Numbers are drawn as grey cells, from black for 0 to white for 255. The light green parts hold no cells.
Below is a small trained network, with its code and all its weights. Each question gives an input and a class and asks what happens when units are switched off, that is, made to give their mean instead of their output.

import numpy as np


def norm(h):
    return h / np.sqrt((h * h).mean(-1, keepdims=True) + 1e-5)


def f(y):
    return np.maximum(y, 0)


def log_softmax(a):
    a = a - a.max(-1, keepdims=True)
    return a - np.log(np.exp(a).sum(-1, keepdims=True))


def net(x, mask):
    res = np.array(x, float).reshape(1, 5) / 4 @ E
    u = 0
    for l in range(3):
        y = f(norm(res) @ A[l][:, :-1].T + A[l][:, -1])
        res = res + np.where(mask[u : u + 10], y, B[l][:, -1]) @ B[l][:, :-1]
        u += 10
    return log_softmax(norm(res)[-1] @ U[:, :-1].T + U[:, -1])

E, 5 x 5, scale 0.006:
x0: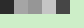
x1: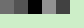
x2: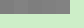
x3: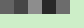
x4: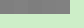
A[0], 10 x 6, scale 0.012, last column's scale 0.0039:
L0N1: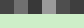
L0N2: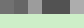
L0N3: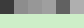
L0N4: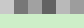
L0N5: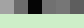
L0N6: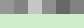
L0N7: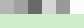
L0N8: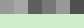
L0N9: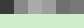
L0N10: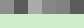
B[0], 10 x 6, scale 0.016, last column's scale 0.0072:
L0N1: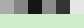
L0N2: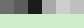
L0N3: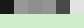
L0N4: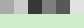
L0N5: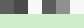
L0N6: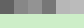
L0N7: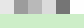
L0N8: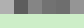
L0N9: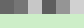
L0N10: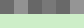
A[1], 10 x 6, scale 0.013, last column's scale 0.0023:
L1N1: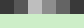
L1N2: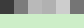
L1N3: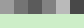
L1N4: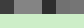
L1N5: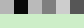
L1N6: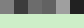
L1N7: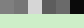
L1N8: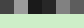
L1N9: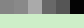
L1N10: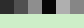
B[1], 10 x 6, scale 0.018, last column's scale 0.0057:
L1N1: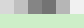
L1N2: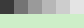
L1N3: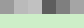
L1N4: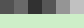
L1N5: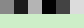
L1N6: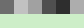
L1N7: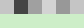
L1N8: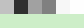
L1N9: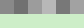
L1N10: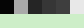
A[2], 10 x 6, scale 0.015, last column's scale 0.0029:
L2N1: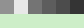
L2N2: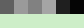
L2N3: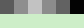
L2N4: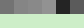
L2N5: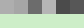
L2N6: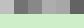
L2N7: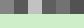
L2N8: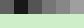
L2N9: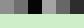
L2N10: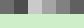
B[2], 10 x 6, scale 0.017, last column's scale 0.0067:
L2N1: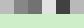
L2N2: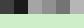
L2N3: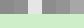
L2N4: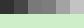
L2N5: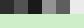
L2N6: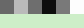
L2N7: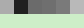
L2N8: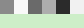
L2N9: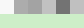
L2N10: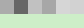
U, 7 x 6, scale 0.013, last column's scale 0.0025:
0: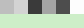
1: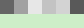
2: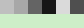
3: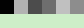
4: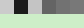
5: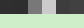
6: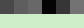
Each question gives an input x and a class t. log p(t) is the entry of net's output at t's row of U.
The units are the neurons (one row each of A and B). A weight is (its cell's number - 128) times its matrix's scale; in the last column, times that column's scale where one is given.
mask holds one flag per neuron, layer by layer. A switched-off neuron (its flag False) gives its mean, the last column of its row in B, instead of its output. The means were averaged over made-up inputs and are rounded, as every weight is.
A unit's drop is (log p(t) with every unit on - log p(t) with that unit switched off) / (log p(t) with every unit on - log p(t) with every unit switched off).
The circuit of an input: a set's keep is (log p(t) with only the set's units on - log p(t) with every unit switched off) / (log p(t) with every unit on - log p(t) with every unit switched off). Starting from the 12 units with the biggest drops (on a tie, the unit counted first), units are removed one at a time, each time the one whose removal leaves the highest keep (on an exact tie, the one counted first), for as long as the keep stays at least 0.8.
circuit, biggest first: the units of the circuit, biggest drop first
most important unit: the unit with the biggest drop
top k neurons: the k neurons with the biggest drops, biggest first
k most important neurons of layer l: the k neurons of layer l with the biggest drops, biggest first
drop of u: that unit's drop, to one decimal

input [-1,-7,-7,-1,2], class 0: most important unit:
L0N4
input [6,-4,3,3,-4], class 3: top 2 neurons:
[L0N7; L1N10]
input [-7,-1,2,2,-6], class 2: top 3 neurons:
[L0N7; L0N4; L1N8]
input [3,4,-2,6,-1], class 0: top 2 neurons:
[L0N1; L2N8]
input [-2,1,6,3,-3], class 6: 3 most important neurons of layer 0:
[L0N7; L0N3; L0N5]
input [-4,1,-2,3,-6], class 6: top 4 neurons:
[L0N5; L0N1; L0N7; L0N3]
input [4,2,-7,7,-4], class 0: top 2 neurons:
[L2N8; L0N1]
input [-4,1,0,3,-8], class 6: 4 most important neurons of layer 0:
[L0N5; L0N1; L0N7; L0N3]
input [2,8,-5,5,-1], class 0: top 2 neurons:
[L0N1; L0N7]
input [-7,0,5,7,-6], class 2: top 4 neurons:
[L0N4; L1N8; L0N7; L0N9]
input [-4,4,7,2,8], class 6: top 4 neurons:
[L0N7; L1N10; L0N5; L1N5]
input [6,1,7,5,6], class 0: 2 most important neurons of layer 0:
[L0N1; L0N5]
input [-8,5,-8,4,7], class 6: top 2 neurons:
[L0N7; L1N10]
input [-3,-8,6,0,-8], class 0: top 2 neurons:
[L0N4; L2N1]
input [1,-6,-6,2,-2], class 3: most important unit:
L0N1
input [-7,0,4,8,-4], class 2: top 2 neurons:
[L0N4; L1N8]
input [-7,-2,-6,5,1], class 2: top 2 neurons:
[L0N7; L1N8]
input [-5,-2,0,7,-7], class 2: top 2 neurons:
[L1N8; L0N7]
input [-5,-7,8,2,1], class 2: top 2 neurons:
[L0N7; L1N8]
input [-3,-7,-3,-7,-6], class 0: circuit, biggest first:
[L0N4]
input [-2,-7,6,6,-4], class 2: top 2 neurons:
[L0N7; L0N4]
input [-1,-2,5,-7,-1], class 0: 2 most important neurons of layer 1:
[L1N8; L1N10]
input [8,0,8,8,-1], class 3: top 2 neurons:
[L0N9; L0N4]
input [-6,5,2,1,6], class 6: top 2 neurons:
[L0N7; L1N10]
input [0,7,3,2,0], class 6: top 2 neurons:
[L0N5; L0N4]
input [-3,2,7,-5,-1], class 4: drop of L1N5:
0.1
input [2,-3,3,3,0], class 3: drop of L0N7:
0.2
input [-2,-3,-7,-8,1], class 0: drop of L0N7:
0.0
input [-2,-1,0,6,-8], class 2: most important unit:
L1N8
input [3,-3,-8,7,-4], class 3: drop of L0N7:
0.1
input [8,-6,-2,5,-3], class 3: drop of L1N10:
0.2
